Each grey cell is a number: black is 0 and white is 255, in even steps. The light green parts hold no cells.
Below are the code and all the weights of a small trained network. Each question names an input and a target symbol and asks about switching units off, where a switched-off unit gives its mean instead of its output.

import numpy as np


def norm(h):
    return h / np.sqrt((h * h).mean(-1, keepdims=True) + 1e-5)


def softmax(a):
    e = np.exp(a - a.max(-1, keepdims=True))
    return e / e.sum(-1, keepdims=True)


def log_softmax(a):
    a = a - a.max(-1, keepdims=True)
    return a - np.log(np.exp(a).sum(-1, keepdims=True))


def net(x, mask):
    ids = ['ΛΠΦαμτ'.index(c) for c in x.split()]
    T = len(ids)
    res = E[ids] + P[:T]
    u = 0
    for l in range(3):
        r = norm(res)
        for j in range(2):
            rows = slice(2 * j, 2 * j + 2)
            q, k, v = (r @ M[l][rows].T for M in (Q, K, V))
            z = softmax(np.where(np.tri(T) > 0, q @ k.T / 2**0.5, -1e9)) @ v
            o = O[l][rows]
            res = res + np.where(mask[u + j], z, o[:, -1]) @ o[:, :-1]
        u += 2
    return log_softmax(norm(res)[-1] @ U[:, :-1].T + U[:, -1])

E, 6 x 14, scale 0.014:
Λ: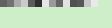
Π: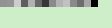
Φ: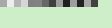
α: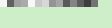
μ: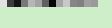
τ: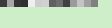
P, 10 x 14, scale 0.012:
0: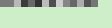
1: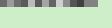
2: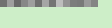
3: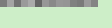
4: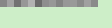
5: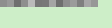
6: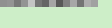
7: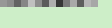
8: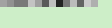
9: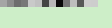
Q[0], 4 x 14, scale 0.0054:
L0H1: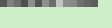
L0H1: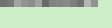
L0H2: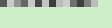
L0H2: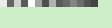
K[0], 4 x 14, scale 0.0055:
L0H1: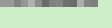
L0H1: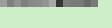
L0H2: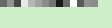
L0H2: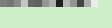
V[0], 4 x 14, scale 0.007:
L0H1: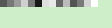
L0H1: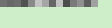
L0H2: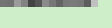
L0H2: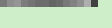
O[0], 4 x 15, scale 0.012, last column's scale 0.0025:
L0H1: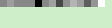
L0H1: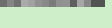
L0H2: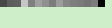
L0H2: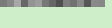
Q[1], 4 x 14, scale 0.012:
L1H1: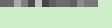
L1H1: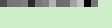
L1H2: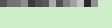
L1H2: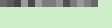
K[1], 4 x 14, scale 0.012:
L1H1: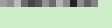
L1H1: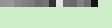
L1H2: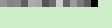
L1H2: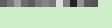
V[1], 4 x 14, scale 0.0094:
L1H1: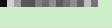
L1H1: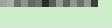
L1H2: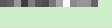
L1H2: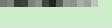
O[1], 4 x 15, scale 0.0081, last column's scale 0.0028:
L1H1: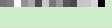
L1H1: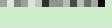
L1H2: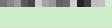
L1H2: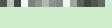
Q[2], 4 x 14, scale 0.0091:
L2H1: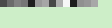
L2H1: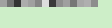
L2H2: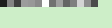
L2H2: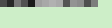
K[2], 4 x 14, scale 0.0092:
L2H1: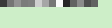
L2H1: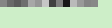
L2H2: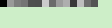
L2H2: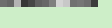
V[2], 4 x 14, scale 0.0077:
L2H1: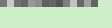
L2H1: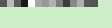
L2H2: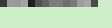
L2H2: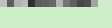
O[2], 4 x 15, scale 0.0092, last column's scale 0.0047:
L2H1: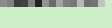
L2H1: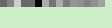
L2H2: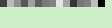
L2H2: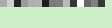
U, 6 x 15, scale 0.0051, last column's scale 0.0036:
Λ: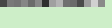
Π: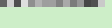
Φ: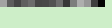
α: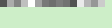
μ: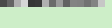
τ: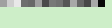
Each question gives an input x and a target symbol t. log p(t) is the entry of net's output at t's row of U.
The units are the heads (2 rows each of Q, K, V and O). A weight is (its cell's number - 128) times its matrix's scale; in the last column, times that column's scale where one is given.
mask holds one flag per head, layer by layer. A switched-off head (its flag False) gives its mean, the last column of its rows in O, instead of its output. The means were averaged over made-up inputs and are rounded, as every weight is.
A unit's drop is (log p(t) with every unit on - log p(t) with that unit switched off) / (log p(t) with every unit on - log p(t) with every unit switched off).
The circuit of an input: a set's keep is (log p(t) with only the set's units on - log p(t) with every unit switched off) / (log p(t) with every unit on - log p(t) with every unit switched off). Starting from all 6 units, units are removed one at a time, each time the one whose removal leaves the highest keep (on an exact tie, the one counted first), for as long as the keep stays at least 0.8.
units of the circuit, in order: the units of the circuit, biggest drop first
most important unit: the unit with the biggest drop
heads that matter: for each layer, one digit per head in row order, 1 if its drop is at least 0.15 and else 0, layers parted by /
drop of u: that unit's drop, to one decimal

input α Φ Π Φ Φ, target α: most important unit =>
L1H1
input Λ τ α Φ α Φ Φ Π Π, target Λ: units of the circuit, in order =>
L0H1, L0H2, L2H2, L1H1
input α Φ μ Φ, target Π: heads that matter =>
00 / 01 / 00
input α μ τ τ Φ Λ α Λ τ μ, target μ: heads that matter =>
10 / 01 / 00
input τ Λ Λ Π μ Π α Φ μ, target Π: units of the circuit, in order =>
L0H1, L1H2
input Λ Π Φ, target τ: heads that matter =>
11 / 01 / 11
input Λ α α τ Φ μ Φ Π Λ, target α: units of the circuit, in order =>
L0H1, L0H2, L1H1, L2H2
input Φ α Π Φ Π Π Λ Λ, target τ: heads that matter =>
10 / 01 / 00
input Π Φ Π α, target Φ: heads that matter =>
00 / 11 / 00
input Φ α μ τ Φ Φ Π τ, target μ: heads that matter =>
00 / 00 / 01
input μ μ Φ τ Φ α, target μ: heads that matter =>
00 / 01 / 11
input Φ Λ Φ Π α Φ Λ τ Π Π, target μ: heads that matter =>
10 / 11 / 01
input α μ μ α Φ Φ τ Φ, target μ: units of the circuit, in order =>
L1H2, L2H2
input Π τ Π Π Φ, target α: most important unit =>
L0H2
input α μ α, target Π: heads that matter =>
00 / 11 / 00
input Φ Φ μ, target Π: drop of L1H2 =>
0.4
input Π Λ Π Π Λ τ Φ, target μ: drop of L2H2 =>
0.2
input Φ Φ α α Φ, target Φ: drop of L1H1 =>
0.3
